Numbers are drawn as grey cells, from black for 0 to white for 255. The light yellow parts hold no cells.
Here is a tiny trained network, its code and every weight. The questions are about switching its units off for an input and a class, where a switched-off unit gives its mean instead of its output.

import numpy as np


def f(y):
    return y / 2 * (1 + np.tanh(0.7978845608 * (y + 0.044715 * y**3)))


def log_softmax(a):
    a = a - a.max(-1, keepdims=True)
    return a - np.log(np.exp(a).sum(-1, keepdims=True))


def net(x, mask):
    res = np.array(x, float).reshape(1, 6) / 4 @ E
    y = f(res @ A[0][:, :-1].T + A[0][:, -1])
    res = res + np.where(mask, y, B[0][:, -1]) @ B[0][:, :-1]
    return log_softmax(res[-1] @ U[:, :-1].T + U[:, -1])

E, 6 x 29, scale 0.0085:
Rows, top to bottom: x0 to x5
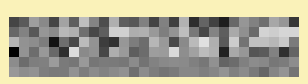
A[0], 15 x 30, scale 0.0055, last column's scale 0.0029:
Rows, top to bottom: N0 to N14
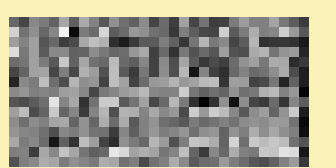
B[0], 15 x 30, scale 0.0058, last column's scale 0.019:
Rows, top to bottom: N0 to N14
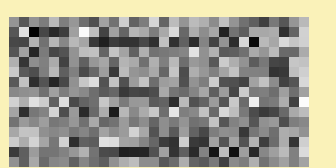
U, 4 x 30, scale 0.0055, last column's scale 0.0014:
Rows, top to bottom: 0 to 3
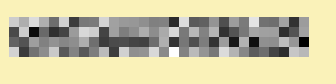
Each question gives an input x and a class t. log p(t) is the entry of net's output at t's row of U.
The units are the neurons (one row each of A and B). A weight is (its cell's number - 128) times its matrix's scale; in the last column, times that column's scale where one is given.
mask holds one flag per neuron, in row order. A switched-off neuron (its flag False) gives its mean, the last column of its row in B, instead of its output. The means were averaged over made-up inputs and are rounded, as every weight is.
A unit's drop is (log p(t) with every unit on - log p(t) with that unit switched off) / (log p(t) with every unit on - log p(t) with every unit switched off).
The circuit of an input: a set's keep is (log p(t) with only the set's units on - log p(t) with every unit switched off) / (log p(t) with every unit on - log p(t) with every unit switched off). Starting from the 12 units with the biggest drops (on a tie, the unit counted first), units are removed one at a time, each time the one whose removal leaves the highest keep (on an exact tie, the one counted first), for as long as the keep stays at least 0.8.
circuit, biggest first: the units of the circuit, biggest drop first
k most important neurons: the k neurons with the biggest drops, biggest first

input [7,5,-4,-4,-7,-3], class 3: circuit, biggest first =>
N4
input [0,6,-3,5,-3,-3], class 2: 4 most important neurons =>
N13, N1, N3, N7
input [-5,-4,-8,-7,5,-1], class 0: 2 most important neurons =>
N8, N6
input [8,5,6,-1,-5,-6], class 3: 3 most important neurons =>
N5, N4, N8
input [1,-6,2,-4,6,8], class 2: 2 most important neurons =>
N2, N6
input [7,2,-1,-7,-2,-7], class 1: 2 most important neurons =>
N1, N3
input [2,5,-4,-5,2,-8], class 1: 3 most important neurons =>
N1, N2, N12
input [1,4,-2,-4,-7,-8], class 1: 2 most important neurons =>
N1, N2
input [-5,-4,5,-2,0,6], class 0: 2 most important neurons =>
N12, N5
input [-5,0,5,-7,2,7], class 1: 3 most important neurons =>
N1, N8, N3
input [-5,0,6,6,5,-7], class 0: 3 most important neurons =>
N12, N1, N3
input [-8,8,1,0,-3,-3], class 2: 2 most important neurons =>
N13, N5
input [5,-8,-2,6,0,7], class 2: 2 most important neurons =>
N2, N1
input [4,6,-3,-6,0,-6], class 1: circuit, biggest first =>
N1
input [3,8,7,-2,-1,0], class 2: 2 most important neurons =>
N13, N8
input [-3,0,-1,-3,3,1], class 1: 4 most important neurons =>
N5, N4, N1, N0
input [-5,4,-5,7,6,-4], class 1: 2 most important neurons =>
N6, N12
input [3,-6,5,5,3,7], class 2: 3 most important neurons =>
N2, N8, N1
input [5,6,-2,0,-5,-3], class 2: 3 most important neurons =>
N13, N9, N7
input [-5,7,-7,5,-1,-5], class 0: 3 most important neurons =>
N8, N2, N14
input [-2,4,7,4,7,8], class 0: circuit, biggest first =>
N12
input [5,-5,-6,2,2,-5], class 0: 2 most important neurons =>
N8, N13
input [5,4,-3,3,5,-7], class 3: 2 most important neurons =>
N2, N5
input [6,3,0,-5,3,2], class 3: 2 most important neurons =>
N4, N6
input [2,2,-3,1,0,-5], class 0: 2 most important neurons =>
N2, N9
